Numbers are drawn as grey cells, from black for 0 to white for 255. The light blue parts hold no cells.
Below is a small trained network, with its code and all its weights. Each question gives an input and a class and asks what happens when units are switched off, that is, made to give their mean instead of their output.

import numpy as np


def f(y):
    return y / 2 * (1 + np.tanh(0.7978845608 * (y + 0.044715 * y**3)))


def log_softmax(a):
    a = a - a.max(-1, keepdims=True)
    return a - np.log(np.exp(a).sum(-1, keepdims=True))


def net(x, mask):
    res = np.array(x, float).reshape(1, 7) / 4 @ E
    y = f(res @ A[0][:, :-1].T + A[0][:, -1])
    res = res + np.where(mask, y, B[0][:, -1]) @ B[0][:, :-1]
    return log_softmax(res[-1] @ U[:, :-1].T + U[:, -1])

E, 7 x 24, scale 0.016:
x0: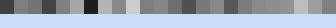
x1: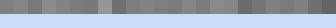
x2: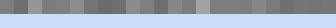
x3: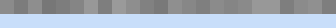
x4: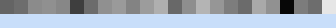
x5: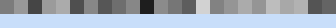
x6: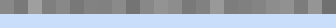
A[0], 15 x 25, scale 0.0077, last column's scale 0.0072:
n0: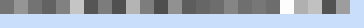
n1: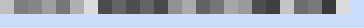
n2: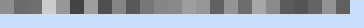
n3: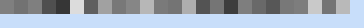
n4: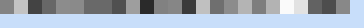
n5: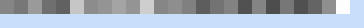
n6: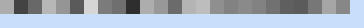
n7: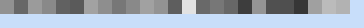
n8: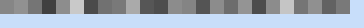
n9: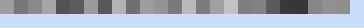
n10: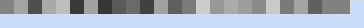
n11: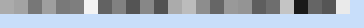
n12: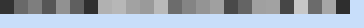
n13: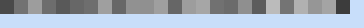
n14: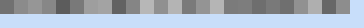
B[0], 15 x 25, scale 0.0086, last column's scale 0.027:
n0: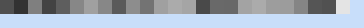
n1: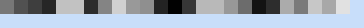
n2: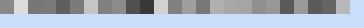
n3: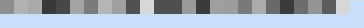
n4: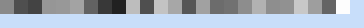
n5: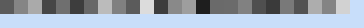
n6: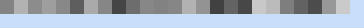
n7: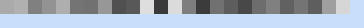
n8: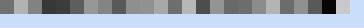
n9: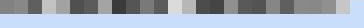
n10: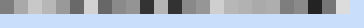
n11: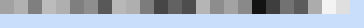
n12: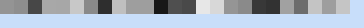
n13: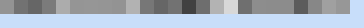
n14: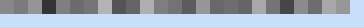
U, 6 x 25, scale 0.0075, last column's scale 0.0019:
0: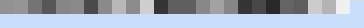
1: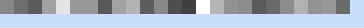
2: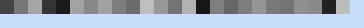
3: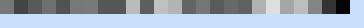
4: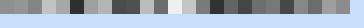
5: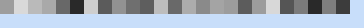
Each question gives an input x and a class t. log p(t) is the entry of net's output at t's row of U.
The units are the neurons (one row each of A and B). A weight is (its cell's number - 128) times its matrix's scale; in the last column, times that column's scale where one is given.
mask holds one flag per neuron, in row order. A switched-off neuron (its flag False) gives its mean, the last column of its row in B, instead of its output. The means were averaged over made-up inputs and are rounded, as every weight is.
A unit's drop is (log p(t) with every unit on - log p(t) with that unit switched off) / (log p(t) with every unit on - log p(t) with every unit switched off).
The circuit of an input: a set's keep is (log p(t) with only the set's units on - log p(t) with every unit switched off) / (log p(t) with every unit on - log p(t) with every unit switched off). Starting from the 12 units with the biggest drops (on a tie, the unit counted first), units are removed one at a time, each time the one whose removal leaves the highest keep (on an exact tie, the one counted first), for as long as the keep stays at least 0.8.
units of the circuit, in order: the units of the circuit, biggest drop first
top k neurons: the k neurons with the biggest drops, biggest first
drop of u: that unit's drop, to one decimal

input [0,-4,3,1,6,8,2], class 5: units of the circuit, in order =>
n10
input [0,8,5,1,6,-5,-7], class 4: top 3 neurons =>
n1, n7, n9
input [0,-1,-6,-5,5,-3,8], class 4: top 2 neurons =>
n1, n11
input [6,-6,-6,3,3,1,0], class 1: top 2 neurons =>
n5, n7
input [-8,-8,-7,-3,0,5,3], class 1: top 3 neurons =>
n1, n11, n8
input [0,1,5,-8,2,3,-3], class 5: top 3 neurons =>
n1, n11, n12
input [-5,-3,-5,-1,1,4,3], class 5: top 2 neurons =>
n12, n10
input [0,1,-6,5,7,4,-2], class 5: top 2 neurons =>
n1, n10
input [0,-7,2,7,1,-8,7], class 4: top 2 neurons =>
n1, n7
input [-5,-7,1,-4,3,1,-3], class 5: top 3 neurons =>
n2, n10, n5
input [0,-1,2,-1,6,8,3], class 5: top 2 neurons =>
n10, n1
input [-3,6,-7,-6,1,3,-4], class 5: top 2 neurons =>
n12, n10
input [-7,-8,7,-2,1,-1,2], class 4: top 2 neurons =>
n6, n9
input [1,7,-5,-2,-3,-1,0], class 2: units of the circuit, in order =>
n12
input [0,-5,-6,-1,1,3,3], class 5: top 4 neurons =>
n1, n12, n11, n10
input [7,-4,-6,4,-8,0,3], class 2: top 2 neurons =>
n3, n8
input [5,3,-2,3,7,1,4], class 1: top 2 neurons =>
n5, n3
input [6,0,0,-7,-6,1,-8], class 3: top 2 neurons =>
n4, n5
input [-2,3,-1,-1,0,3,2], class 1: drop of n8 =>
0.1
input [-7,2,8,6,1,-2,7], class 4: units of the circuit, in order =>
n9
